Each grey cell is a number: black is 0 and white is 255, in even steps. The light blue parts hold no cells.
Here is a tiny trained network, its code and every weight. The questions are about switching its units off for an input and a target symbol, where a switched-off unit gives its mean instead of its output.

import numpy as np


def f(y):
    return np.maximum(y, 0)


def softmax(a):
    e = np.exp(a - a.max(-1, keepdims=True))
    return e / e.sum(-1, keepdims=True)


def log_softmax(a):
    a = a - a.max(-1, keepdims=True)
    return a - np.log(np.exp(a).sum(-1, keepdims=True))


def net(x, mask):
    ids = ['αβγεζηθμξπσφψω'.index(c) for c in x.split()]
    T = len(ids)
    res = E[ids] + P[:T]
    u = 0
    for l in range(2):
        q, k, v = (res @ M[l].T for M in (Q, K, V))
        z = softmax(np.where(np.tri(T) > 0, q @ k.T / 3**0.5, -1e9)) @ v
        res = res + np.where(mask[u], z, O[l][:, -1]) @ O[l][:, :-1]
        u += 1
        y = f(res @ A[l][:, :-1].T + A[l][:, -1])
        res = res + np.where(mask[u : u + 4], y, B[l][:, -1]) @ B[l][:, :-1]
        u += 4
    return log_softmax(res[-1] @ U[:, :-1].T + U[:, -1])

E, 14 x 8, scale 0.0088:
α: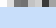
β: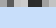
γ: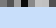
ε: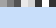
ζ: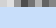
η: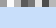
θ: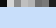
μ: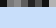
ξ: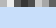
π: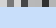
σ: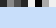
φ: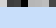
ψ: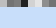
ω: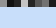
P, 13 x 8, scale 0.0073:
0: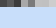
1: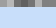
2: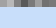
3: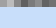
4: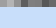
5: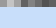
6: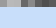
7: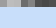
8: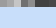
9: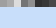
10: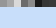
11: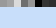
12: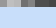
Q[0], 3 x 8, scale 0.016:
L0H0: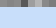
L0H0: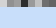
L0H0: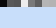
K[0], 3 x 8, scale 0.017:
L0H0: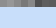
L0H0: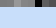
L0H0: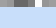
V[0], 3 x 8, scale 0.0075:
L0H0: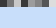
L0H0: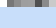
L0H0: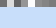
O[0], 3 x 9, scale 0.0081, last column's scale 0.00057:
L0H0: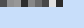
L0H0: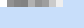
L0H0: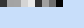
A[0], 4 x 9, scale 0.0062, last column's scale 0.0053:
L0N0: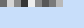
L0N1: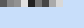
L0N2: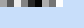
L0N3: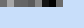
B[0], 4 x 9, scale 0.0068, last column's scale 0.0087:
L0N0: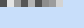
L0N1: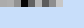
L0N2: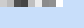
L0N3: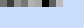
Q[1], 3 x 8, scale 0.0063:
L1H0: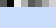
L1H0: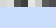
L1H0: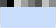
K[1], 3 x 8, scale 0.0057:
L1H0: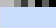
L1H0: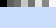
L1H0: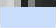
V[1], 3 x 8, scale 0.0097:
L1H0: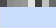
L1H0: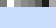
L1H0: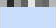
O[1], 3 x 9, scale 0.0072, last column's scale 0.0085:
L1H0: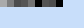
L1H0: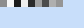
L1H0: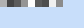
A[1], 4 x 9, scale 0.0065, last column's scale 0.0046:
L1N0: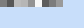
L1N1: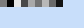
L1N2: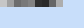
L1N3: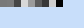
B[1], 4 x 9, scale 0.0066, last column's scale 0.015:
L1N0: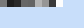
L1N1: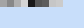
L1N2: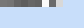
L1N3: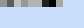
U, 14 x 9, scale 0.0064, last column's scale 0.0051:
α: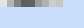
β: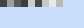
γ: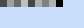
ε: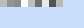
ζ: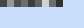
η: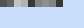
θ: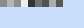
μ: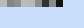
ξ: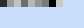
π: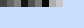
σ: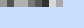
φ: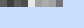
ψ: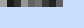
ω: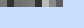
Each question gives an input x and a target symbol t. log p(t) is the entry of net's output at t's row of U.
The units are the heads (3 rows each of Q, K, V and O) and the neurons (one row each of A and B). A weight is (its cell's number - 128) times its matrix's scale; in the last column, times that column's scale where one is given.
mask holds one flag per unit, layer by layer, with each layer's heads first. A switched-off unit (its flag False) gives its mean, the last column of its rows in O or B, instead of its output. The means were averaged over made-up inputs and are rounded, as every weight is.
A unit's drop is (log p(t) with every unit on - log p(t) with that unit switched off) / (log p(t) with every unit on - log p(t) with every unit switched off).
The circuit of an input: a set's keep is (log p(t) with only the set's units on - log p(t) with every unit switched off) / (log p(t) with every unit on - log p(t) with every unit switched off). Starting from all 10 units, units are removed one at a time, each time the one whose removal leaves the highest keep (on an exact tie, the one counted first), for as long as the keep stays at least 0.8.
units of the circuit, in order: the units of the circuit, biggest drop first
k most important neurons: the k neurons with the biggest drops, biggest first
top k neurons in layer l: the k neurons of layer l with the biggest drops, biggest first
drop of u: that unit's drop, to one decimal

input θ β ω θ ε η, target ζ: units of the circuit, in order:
[L1H0 L0H0 L1N2]
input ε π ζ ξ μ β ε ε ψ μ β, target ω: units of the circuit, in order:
[L1H0 L0H0 L1N2 L0N1]
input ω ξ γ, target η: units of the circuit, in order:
[L1H0 L1N1 L0H0]
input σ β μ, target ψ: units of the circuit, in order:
[L1H0 L1N3 L0H0]
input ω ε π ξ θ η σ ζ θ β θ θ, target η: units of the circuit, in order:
[L1N1 L1H0 L0H0]
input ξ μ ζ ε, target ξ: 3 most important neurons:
[L1N1 L1N2 L0N0]
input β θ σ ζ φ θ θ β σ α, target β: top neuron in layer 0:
[L0N0]
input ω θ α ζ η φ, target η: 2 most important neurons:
[L1N1 L0N0]
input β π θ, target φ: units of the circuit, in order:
[L1H0 L0H0 L1N1]
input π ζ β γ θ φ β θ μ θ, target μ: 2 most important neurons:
[L1N3 L1N0]
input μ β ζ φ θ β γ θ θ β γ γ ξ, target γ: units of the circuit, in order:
[L1H0 L0N1 L0H0]
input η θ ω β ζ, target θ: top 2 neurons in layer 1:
[L1N0 L1N3]
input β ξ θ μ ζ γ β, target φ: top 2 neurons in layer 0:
[L0N0 L0N2]
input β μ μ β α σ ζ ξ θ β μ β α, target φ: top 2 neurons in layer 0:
[L0N0 L0N1]
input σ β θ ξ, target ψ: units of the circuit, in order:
[L1H0 L0H0 L1N3]
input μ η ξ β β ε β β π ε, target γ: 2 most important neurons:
[L0N1 L1N2]
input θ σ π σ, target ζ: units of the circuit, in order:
[L1H0 L0H0]
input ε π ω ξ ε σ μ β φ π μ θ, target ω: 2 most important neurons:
[L1N1 L1N2]
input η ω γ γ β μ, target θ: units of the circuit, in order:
[L1H0]
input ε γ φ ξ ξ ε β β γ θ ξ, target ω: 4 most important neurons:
[L1N1 L1N2 L0N1 L1N3]
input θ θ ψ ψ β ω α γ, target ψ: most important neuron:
[L0N0]
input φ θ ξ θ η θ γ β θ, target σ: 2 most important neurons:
[L1N1 L0N0]
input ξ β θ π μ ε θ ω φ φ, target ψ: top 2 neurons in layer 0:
[L0N0 L0N3]
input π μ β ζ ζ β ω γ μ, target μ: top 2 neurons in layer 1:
[L1N3 L1N0]
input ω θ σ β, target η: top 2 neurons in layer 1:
[L1N1 L1N0]
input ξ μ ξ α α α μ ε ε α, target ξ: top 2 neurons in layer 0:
[L0N0 L0N2]
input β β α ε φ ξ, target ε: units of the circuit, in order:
[L0H0]
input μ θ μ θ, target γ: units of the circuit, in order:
[L1H0 L0H0]
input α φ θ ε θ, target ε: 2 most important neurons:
[L1N2 L1N0]
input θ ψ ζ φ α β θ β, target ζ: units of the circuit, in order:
[L1H0 L0H0 L1N2]
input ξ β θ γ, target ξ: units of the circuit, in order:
[L0H0 L1H0]
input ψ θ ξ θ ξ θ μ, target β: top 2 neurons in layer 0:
[L0N1 L0N2]
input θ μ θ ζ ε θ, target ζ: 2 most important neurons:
[L1N2 L1N3]
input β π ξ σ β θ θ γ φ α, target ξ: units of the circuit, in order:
[L0H0]
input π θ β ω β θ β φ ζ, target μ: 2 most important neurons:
[L1N3 L1N0]
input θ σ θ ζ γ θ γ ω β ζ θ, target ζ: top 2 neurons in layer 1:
[L1N2 L1N3]
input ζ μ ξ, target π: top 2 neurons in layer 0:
[L0N3 L0N2]
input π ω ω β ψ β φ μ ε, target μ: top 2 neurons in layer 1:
[L1N3 L1N0]
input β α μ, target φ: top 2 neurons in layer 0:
[L0N0 L0N1]
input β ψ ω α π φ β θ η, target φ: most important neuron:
[L1N0]
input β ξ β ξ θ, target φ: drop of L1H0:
1.1
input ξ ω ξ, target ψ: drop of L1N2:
0.1
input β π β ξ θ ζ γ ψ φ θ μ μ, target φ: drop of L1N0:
0.2
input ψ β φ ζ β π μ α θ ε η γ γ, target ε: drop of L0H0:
1.0
